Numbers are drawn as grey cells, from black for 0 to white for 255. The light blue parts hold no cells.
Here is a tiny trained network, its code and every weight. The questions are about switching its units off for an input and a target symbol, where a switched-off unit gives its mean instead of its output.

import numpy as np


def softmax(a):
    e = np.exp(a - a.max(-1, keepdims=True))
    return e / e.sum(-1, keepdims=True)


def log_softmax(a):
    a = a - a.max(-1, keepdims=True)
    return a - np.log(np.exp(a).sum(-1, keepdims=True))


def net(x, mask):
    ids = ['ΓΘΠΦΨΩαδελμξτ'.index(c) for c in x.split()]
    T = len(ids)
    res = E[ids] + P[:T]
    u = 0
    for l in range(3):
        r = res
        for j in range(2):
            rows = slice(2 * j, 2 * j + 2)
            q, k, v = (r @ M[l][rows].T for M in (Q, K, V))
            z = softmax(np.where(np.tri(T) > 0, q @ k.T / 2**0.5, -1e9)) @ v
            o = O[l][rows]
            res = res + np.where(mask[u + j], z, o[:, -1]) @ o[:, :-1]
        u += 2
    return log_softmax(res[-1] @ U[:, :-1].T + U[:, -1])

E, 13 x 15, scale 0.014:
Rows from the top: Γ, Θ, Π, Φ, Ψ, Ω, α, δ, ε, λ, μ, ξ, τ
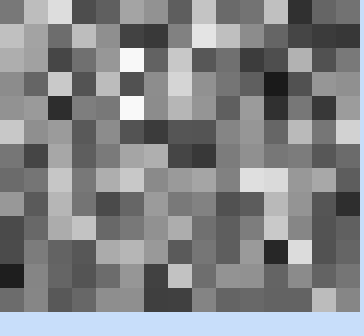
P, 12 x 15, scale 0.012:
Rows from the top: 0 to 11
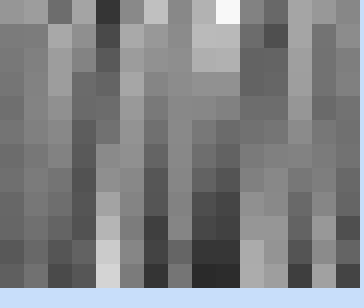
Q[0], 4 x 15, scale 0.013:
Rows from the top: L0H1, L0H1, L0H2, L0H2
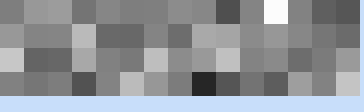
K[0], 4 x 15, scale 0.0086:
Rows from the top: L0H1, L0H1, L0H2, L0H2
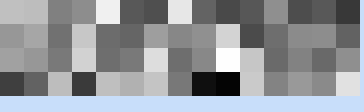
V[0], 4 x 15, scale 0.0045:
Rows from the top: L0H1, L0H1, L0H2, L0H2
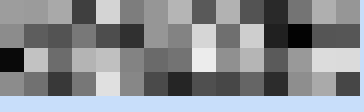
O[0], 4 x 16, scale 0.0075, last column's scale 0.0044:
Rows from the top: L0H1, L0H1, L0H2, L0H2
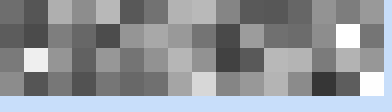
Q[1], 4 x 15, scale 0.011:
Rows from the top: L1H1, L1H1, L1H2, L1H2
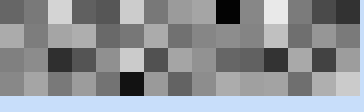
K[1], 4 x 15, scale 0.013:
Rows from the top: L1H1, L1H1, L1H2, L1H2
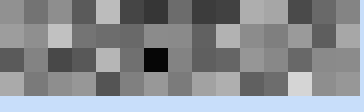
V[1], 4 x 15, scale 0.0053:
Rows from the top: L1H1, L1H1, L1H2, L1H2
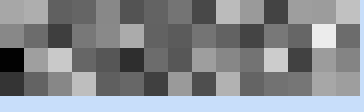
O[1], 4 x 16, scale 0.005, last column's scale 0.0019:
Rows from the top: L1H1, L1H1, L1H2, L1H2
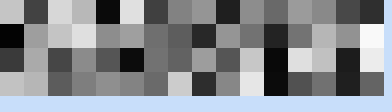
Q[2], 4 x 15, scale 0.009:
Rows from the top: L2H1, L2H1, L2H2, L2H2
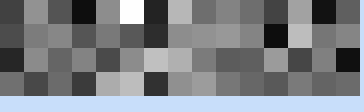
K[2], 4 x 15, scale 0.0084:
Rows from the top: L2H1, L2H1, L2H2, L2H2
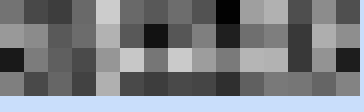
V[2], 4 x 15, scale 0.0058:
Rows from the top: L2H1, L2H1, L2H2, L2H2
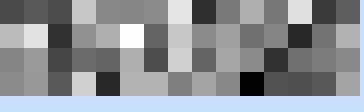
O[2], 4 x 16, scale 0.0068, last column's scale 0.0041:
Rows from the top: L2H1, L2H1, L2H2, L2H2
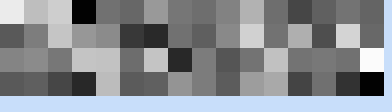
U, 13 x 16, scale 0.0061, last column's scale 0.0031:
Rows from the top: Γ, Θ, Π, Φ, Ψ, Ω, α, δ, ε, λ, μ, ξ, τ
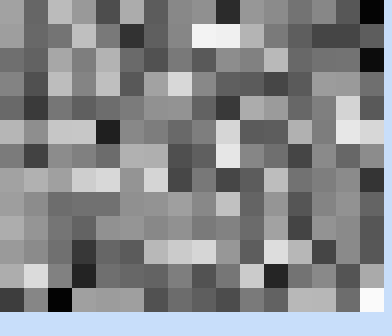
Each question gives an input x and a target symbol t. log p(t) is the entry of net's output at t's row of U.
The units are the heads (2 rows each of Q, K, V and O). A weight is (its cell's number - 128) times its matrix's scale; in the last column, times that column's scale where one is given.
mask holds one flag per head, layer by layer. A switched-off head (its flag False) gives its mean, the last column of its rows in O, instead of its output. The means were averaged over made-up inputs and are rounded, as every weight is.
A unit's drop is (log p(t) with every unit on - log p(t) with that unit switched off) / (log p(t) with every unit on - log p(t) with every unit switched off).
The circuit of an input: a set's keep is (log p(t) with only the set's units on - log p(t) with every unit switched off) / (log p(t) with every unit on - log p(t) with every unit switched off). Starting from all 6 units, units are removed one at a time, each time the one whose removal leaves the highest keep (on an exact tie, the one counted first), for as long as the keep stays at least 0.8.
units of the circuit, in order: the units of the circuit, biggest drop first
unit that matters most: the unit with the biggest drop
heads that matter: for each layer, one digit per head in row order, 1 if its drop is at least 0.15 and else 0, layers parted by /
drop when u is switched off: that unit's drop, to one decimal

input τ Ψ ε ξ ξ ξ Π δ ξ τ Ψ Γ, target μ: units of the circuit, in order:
L0H2, L1H1
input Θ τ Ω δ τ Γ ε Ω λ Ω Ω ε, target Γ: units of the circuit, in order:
L1H1
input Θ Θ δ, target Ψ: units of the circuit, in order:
L0H1, L2H2
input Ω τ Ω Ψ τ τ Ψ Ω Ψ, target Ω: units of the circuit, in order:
L1H2, L2H2, L2H1
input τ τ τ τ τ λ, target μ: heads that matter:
11 / 10 / 00
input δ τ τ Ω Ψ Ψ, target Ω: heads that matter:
00 / 01 / 10
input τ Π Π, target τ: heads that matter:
00 / 00 / 11
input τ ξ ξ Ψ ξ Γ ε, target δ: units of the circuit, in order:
L2H2, L1H2
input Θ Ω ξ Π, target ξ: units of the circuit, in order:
L2H1, L1H2
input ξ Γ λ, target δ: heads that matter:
01 / 01 / 01
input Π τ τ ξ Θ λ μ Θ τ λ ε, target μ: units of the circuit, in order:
L0H2, L1H1, L2H1
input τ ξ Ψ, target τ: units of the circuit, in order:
L2H2, L2H1
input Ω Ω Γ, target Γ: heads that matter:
01 / 10 / 01
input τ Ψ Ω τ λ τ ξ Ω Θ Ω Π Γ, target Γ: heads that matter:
00 / 10 / 01
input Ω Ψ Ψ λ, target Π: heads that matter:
01 / 01 / 11
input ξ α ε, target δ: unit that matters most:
L0H2
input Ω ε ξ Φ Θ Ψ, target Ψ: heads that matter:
00 / 01 / 11
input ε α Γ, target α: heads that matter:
01 / 00 / 00
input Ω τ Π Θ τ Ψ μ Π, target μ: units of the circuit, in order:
L0H2, L1H2
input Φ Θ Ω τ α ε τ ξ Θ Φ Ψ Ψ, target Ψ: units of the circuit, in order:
L1H2, L2H1
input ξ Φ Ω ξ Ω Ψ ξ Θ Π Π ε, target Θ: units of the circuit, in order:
L0H2, L0H1
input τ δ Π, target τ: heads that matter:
01 / 00 / 11
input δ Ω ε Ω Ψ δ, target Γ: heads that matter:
01 / 10 / 00
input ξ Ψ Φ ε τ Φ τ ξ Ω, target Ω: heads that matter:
00 / 00 / 01
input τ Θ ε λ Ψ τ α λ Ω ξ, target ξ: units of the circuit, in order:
L2H1
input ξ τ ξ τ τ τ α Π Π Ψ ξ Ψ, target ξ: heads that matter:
00 / 01 / 10
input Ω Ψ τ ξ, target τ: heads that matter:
00 / 00 / 10
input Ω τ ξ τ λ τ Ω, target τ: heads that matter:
01 / 00 / 11
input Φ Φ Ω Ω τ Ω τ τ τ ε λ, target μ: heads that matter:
01 / 10 / 10
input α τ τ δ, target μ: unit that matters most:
L1H1
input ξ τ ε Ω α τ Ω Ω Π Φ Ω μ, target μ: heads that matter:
01 / 01 / 00
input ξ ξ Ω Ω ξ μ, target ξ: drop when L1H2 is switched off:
0.4
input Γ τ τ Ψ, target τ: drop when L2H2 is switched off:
0.2
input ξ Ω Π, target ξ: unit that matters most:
L2H1
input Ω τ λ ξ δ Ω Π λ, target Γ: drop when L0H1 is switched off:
-0.1
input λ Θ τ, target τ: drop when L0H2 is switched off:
0.1
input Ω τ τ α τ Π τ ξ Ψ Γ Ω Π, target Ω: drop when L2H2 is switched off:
0.5
